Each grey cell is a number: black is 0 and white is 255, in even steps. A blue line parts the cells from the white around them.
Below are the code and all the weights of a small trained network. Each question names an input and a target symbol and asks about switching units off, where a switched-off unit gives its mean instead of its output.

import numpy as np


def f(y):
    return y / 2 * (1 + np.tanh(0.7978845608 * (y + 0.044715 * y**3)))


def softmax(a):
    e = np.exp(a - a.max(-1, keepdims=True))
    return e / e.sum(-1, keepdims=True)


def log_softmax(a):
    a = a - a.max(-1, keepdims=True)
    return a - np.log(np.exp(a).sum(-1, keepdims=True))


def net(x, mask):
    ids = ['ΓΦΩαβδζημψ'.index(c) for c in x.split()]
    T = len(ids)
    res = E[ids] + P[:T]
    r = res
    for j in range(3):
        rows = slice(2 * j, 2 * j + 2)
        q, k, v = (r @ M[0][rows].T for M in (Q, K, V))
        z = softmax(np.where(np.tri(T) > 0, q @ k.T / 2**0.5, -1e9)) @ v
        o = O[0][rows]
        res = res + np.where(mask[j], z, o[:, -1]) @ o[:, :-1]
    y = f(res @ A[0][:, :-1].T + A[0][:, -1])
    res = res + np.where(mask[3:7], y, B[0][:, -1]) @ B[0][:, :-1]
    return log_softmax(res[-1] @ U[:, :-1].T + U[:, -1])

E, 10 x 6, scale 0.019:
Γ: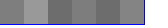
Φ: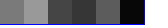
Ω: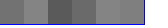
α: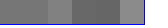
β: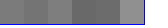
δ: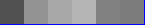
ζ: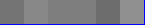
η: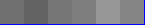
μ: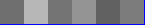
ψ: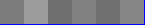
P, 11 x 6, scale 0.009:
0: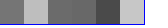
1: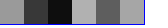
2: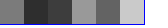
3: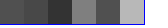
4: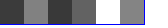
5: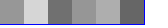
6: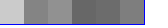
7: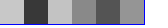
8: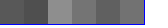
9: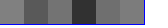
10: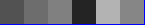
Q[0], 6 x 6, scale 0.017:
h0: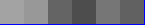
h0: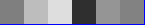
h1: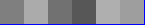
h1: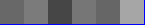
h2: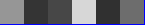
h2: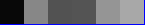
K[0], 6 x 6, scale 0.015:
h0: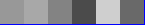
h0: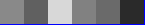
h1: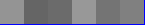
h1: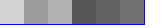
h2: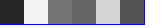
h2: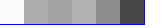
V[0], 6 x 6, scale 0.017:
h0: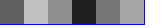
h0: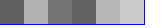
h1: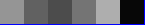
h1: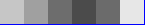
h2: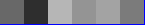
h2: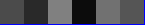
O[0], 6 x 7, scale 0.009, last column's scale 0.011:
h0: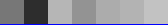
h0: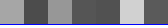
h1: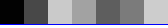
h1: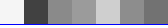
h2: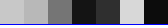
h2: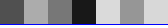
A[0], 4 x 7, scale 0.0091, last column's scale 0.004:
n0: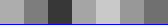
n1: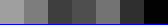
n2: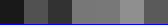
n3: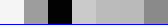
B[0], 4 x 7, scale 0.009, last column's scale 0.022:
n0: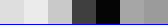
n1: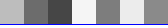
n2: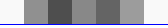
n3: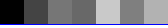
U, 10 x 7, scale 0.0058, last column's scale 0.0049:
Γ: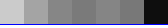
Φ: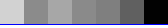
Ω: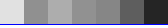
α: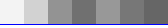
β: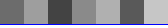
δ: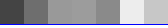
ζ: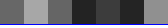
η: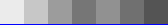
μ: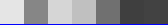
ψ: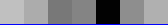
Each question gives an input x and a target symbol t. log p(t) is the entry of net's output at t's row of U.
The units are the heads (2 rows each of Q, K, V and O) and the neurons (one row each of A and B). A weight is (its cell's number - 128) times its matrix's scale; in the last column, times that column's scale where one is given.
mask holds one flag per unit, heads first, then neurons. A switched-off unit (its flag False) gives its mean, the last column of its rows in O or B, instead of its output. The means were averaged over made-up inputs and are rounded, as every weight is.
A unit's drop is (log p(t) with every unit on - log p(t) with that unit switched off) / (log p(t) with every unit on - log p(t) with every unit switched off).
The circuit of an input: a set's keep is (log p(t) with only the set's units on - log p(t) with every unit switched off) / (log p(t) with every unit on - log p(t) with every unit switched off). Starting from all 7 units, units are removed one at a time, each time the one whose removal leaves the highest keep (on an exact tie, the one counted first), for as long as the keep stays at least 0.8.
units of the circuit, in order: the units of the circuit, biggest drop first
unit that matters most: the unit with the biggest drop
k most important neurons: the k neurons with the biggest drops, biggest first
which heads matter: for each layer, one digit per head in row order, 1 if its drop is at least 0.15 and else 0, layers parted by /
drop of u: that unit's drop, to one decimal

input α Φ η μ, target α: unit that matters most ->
h1
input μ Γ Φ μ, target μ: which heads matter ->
001
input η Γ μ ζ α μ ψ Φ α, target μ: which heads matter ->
001
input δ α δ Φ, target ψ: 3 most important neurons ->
(n3; n1; n2)
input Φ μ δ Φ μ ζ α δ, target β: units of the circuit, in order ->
(n0; h0)
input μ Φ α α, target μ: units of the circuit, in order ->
(h2; n3)
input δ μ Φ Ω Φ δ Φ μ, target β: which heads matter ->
001
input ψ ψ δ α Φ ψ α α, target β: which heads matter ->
001
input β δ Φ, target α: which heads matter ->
011
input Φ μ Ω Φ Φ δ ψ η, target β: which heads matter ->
001
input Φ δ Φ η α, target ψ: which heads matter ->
011
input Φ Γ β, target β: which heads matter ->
101
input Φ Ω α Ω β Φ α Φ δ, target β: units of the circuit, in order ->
(h2; n0)
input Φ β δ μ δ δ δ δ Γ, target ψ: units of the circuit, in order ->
(h2)
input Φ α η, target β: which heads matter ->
111
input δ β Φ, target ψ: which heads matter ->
001
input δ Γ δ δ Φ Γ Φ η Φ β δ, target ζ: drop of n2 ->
0.3
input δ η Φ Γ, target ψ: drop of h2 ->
0.3
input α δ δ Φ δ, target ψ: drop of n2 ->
-0.1
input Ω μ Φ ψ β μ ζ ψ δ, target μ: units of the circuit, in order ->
(h2)
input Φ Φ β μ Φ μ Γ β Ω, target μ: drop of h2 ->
0.7
